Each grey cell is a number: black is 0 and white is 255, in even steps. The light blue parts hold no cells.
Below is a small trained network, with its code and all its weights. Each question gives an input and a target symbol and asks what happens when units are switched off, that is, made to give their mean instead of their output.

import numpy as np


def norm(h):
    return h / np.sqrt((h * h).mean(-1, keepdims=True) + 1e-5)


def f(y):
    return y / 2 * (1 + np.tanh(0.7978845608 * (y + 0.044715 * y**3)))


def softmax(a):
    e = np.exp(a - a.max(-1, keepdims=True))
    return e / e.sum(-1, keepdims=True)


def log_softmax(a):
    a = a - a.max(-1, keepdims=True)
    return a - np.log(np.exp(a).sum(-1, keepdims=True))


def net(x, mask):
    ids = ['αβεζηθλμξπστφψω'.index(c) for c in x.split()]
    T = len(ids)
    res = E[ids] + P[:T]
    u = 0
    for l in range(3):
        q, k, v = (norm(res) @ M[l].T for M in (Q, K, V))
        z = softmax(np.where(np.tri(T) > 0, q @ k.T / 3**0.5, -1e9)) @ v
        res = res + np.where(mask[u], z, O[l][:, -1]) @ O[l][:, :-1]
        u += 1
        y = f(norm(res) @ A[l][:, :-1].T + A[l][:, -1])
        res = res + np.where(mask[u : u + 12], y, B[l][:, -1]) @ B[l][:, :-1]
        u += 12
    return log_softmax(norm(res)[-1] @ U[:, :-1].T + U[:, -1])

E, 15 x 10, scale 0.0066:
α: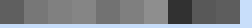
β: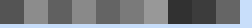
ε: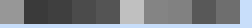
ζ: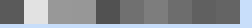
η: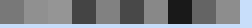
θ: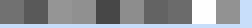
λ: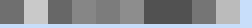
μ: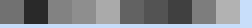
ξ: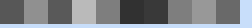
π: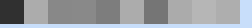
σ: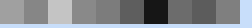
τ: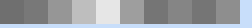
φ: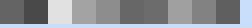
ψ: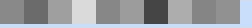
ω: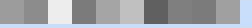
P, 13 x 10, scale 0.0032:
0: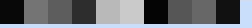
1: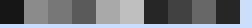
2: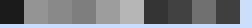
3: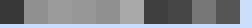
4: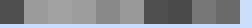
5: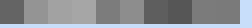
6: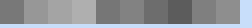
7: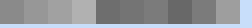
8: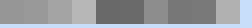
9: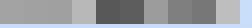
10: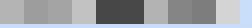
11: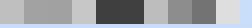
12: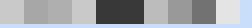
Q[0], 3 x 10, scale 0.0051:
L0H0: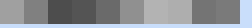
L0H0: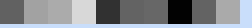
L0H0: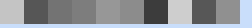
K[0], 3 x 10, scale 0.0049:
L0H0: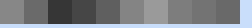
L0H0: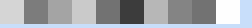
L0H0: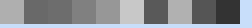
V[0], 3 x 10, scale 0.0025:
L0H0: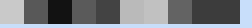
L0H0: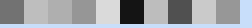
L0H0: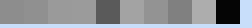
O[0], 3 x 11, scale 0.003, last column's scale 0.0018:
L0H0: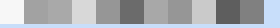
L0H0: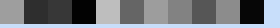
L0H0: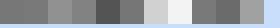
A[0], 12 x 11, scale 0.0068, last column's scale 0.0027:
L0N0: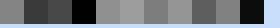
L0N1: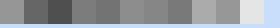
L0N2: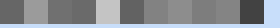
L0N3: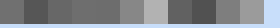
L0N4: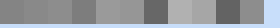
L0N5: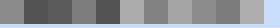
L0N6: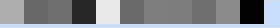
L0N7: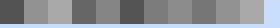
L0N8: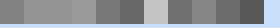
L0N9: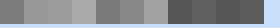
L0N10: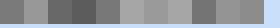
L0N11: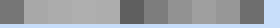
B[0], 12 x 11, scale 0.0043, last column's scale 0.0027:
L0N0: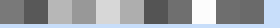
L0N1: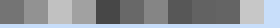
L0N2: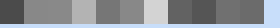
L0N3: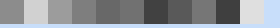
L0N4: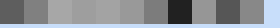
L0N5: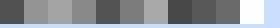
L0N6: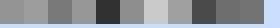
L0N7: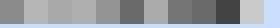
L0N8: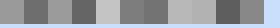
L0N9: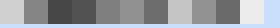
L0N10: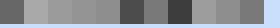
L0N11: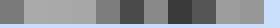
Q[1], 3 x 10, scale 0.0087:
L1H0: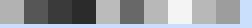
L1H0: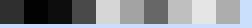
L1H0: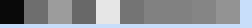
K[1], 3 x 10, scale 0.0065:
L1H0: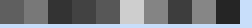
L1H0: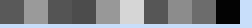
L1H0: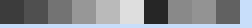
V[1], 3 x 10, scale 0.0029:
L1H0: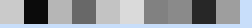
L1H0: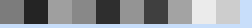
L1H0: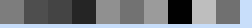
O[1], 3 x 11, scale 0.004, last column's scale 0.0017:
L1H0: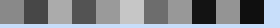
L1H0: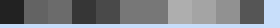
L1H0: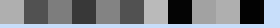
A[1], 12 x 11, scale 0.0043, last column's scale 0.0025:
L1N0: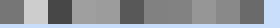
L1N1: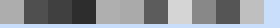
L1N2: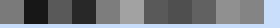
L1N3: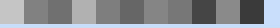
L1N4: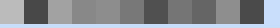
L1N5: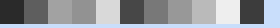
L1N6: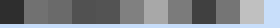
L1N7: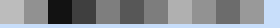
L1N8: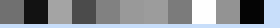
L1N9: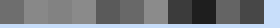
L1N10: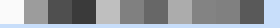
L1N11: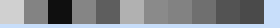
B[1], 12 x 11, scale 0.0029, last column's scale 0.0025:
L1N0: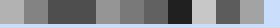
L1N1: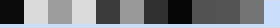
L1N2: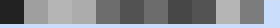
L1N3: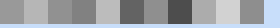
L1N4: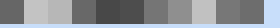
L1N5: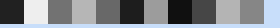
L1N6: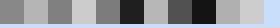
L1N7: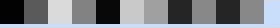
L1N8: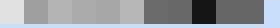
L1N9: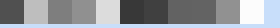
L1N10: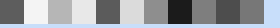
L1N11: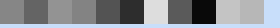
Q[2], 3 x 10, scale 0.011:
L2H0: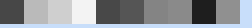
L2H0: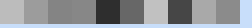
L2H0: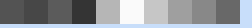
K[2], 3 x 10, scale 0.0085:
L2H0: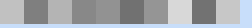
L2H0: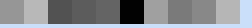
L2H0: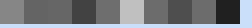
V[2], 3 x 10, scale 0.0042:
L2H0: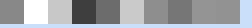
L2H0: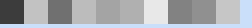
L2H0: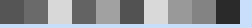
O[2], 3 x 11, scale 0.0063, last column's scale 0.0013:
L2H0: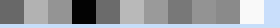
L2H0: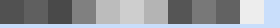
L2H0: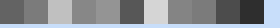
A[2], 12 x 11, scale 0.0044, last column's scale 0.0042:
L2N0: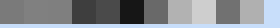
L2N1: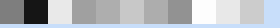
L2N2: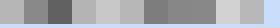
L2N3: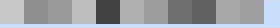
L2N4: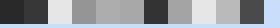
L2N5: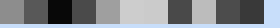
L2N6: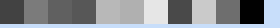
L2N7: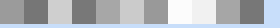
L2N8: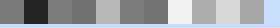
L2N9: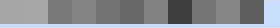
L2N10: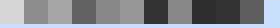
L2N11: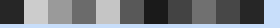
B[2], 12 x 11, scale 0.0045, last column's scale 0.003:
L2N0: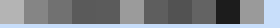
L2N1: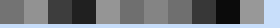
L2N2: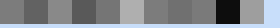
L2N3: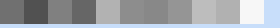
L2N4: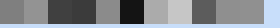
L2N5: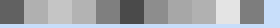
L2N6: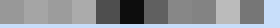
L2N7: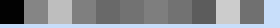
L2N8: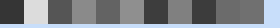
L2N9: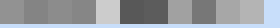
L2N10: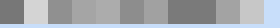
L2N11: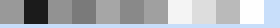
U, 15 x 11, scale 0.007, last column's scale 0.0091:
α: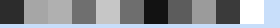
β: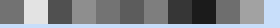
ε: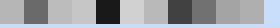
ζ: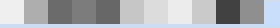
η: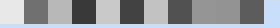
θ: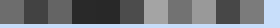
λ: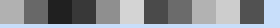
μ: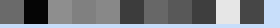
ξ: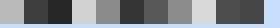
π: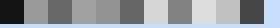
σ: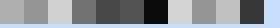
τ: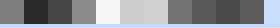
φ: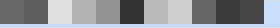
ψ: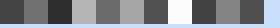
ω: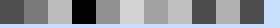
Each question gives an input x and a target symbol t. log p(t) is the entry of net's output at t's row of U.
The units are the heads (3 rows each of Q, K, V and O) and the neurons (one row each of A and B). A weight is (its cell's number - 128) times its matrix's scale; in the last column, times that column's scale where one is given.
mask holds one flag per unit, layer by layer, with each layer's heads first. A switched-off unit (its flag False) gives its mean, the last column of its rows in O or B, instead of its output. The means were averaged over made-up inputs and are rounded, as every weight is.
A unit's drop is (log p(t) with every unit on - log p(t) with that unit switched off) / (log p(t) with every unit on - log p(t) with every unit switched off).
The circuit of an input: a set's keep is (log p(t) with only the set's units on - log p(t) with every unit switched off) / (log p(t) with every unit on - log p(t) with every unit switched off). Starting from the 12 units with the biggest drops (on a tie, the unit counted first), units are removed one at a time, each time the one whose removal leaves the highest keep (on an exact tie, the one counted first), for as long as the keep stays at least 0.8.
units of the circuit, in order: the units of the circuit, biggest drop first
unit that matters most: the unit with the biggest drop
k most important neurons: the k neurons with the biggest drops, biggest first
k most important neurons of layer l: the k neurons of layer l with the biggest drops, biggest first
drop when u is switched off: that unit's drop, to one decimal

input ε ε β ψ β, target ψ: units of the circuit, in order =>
(L1H0; L2N11)
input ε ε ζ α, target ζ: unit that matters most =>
L1H0
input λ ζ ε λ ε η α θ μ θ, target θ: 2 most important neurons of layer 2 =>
(L2N1; L2N10)
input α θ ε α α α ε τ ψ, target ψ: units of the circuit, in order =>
(L1H0; L0H0)
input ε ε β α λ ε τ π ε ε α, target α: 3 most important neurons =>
(L0N3; L0N8; L1N1)
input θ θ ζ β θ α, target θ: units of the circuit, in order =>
(L1H0; L0H0)
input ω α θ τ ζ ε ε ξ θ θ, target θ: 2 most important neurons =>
(L2N1; L1N0)
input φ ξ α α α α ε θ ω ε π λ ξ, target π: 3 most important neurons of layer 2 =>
(L2N5; L2N11; L2N1)
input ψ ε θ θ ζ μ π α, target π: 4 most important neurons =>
(L2N5; L2N11; L0N3; L0N11)
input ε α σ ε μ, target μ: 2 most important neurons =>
(L1N2; L0N9)
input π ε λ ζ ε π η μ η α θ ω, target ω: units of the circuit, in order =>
(L2H0; L1H0)
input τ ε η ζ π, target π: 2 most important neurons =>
(L2N11; L2N6)
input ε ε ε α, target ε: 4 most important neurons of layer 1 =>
(L1N11; L1N7; L1N9; L1N10)
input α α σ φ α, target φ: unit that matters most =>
L2H0
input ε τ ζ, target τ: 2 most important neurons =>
(L0N3; L2N11)
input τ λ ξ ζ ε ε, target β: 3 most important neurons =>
(L0N5; L2N11; L1N9)
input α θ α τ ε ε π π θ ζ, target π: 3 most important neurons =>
(L1N7; L2N5; L0N3)
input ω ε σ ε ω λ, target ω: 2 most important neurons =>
(L0N3; L2N11)
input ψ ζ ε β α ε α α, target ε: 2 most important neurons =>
(L0N9; L1N7)
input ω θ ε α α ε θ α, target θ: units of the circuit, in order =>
(L1H0)
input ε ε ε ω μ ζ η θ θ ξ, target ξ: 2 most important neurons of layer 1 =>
(L1N0; L1N11)
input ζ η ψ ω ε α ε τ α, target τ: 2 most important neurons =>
(L0N3; L2N11)
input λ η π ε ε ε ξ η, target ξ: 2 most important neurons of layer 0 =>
(L0N3; L0N0)
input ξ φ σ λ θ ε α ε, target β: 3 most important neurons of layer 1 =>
(L1N9; L1N6; L1N7)
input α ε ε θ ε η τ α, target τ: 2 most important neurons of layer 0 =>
(L0N3; L0N2)
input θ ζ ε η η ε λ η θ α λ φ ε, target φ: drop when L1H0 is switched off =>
0.1
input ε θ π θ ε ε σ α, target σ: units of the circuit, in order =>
(L2H0)
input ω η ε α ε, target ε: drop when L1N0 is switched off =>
0.1
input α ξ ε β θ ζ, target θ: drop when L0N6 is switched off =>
0.0
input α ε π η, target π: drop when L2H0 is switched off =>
0.6
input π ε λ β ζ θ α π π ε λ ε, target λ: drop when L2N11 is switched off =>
-0.1
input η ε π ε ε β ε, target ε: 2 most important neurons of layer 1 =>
(L1N11; L1N0)
